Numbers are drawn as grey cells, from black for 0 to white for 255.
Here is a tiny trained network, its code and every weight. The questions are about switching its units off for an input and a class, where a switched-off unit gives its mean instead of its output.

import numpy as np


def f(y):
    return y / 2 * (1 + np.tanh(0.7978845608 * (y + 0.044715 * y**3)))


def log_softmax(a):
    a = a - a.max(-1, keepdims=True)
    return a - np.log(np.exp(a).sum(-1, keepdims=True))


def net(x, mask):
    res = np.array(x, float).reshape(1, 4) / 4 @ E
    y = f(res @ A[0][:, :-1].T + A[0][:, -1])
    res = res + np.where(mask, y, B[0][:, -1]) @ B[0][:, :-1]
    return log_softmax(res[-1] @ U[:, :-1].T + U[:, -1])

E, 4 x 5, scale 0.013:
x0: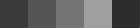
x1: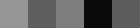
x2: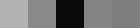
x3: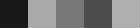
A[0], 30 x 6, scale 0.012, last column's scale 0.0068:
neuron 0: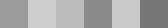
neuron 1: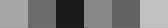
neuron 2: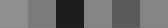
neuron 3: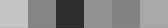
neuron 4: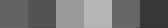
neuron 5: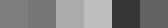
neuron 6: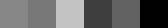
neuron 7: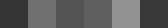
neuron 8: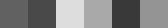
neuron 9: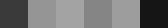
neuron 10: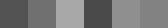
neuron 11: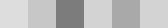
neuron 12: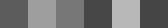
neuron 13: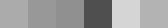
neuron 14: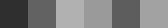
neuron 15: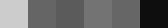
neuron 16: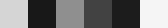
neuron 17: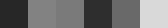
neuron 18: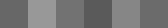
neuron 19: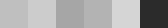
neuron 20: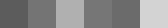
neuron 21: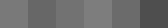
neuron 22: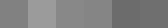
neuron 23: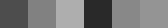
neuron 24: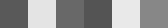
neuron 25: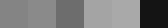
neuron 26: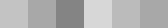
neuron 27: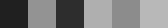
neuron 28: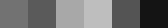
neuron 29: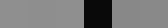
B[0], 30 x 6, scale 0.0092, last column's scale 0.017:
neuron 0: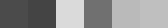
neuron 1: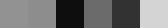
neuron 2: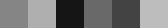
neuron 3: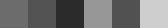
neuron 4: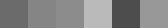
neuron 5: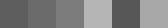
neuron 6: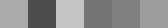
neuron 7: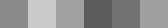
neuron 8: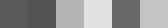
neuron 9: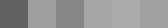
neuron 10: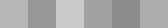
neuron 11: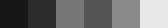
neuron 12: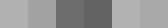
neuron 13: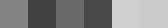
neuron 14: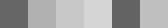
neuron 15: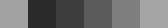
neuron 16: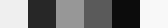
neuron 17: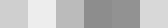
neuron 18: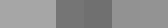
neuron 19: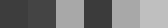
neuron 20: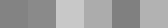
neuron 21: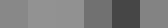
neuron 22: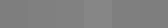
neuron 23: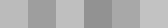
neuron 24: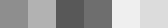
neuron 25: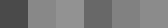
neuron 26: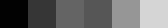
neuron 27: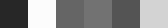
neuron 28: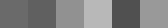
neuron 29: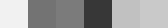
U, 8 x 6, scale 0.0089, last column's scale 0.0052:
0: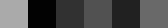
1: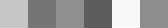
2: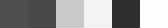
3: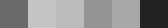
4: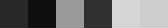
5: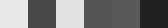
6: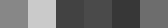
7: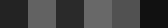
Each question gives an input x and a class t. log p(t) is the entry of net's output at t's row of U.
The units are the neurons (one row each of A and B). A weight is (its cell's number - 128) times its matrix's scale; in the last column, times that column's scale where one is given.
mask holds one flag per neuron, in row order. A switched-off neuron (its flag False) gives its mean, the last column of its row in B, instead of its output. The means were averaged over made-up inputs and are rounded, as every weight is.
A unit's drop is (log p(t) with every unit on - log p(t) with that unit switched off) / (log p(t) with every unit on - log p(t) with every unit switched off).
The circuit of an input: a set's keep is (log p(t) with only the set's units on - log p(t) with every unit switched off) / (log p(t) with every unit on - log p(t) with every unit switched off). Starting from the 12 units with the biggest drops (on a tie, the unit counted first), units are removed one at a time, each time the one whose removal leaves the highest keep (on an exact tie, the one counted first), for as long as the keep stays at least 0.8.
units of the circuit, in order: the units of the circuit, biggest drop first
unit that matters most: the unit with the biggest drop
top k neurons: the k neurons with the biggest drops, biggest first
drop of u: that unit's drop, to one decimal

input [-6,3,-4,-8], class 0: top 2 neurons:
neuron 16; neuron 24
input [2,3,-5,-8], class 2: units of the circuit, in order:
neuron 8
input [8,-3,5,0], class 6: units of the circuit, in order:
neuron 11; neuron 27
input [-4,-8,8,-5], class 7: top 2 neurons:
neuron 1; neuron 3
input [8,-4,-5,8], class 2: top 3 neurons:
neuron 8; neuron 14; neuron 4
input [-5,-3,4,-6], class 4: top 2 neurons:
neuron 11; neuron 26
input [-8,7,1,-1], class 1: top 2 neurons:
neuron 13; neuron 29
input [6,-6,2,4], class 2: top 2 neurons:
neuron 14; neuron 24
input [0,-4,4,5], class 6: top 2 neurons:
neuron 27; neuron 8
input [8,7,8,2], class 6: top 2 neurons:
neuron 17; neuron 27
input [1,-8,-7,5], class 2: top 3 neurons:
neuron 8; neuron 14; neuron 29
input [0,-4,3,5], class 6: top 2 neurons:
neuron 27; neuron 8
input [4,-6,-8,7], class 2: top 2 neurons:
neuron 8; neuron 14
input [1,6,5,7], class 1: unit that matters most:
neuron 29
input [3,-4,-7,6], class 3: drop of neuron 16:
0.2
